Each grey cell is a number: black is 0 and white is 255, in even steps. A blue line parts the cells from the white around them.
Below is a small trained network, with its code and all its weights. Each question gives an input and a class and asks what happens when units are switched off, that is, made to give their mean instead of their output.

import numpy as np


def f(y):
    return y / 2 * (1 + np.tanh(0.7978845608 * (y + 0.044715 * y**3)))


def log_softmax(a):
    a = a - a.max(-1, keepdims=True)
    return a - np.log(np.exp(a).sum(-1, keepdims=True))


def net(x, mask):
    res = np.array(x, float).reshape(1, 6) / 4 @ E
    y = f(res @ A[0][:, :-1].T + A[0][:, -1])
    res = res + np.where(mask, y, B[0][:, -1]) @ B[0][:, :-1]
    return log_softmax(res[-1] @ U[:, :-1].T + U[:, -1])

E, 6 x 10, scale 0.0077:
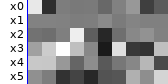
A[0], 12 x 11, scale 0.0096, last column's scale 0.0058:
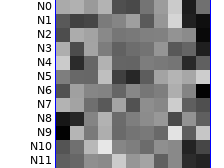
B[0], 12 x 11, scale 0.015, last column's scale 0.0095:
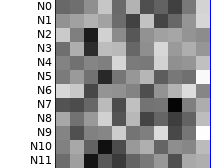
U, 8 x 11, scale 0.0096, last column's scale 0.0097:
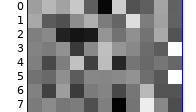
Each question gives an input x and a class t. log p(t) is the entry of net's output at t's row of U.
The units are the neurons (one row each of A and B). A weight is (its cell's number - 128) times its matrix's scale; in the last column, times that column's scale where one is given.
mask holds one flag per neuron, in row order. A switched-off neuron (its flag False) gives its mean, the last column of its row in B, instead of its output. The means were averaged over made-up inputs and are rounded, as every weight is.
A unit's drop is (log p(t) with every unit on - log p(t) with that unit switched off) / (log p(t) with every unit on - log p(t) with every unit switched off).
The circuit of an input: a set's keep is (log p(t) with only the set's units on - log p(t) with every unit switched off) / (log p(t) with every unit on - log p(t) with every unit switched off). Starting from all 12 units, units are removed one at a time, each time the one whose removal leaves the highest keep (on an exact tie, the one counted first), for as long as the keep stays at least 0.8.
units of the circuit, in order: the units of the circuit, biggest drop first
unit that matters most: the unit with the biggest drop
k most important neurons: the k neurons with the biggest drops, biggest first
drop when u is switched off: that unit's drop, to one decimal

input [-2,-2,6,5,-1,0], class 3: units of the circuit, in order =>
[N1, N5]
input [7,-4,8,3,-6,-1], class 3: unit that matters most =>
N5
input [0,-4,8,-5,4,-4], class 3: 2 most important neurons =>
[N10, N5]
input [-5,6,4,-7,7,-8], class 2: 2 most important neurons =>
[N10, N11]
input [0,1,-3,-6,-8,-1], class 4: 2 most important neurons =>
[N8, N5]
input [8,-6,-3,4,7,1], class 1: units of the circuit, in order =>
[N3, N4]
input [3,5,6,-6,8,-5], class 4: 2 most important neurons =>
[N0, N7]
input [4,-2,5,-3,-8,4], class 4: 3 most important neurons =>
[N8, N10, N9]
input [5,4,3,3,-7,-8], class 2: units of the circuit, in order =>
[N10, N11]
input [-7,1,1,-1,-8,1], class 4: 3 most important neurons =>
[N8, N4, N3]
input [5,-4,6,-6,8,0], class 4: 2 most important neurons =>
[N0, N7]
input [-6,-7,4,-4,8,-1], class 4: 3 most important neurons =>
[N0, N7, N4]
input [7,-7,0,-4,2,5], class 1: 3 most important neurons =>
[N4, N3, N10]
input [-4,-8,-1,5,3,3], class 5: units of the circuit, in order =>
[N1]
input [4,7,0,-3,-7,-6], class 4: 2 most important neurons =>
[N8, N5]
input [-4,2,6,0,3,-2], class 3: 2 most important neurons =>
[N10, N5]
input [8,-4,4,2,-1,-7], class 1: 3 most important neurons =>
[N4, N3, N5]
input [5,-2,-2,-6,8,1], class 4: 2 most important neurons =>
[N7, N0]
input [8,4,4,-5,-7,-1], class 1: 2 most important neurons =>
[N4, N3]
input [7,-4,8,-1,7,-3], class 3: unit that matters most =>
N10
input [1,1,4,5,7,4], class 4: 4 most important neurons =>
[N0, N1, N7, N10]
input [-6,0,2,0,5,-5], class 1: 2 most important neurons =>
[N9, N5]
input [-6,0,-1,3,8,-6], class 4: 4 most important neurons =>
[N0, N7, N5, N4]
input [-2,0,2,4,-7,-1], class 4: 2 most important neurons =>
[N8, N1]
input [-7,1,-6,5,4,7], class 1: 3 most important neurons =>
[N1, N5, N10]
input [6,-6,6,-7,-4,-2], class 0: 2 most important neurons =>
[N1, N9]
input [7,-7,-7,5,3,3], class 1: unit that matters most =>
N1
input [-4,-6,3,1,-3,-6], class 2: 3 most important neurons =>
[N10, N11, N4]
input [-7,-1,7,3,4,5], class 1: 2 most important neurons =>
[N9, N2]
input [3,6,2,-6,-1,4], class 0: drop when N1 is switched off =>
0.9
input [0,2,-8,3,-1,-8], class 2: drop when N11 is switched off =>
0.7
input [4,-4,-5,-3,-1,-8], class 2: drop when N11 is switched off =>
0.8
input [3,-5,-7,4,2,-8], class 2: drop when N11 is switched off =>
0.7
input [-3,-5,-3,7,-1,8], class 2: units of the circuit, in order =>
[N1]
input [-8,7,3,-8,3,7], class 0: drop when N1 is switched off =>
1.4
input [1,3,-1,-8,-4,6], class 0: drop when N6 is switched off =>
0.0
